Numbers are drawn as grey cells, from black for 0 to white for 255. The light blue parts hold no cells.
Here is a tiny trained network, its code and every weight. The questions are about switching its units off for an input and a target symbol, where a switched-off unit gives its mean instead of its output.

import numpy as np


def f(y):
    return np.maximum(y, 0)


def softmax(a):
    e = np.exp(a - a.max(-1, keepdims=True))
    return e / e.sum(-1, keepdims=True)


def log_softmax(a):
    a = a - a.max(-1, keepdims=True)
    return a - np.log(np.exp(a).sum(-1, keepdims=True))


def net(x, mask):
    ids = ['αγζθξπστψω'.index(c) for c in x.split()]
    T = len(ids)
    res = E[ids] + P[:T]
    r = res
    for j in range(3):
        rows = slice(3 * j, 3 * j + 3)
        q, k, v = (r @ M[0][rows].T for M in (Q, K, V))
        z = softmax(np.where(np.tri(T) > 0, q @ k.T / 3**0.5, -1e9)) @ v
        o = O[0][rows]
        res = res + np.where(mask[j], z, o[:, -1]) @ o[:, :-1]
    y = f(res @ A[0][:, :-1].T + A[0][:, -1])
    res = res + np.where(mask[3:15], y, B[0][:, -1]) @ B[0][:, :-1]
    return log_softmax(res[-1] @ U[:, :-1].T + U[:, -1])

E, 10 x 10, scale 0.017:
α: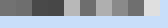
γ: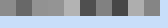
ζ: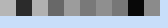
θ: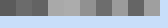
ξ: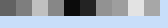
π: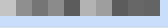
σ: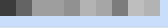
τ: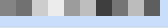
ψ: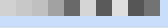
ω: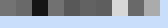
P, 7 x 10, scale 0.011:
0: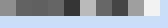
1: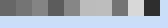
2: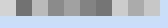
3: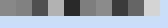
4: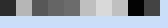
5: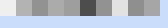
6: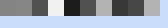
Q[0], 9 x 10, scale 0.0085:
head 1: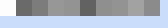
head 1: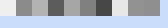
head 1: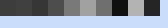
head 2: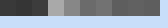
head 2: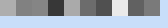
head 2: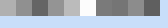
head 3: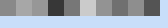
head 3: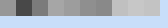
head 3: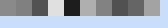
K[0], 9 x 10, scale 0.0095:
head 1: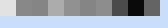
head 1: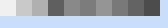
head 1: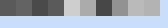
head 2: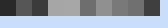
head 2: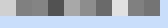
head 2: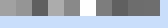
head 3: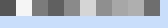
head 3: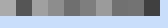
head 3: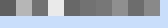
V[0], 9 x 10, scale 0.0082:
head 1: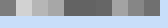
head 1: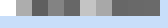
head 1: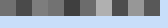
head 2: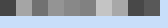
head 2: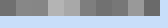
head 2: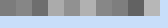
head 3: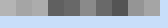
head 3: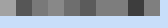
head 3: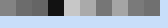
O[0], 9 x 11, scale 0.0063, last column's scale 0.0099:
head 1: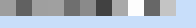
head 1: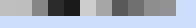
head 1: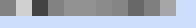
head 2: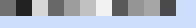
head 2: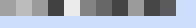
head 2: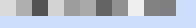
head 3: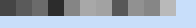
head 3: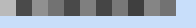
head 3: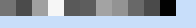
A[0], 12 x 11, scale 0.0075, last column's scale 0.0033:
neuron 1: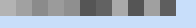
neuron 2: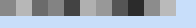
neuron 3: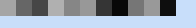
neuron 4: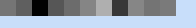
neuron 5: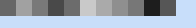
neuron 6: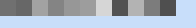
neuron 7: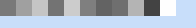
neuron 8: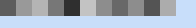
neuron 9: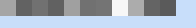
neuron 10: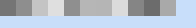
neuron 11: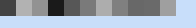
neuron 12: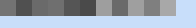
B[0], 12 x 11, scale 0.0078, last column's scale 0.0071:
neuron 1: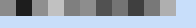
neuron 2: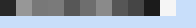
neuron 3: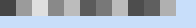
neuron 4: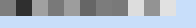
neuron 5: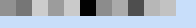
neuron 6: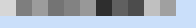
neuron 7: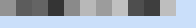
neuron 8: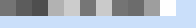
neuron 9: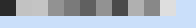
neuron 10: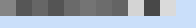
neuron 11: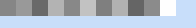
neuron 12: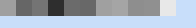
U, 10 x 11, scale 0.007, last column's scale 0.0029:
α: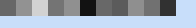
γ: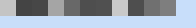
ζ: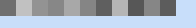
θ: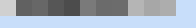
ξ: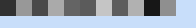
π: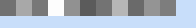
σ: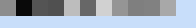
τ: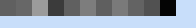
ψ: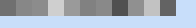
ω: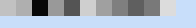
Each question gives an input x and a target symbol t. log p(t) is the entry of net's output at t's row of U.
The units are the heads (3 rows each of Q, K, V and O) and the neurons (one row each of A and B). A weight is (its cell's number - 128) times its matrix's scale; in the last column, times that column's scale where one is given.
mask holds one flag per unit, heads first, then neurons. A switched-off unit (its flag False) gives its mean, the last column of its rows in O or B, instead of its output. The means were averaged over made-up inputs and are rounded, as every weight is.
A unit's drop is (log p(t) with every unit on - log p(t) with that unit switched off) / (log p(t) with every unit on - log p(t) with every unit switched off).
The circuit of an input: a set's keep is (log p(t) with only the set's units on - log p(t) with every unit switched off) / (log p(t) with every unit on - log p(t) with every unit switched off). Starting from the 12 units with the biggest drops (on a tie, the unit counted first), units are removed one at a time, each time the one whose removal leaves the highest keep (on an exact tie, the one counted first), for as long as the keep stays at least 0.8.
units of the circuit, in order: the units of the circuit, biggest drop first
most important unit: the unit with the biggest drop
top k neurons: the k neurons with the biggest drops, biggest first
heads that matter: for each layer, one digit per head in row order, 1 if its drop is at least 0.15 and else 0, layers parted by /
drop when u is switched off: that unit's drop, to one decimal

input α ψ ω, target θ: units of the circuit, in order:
(head 1)
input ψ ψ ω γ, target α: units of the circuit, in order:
(neuron 3; neuron 11)
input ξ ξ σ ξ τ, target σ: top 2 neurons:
(neuron 7; neuron 10)
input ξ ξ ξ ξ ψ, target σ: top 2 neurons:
(neuron 8; neuron 10)
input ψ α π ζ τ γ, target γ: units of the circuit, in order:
(head 3; neuron 1)
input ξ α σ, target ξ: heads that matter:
111
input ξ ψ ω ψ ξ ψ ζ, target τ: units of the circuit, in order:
(neuron 2; head 3; head 1)
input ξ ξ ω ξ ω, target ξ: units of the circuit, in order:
(neuron 9; head 1)
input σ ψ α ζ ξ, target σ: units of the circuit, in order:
(head 2; neuron 8)
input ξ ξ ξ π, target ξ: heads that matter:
000
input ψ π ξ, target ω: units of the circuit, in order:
(head 1; neuron 11; neuron 4)
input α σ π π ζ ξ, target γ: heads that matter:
101
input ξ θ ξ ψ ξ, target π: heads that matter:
010
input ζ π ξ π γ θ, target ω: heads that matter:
100
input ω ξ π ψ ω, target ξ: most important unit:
head 3
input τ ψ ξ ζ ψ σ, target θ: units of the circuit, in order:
(head 1; neuron 2)
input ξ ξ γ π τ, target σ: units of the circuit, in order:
(neuron 7; head 2)
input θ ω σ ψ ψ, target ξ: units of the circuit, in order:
(neuron 10; neuron 2)
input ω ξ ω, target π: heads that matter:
100
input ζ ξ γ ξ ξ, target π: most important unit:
neuron 11
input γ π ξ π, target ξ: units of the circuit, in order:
(neuron 2; head 1)
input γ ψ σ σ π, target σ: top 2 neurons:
(neuron 5; neuron 9)
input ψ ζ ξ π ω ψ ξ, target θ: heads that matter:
001
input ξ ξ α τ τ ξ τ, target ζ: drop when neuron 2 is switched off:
0.0
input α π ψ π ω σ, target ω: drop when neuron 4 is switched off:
0.1
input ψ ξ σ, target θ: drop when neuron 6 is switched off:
0.1
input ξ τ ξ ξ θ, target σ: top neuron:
(neuron 10)
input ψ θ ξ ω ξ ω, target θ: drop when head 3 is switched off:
-0.1
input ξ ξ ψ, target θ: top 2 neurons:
(neuron 10; neuron 2)
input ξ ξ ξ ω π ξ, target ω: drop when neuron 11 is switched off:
0.2
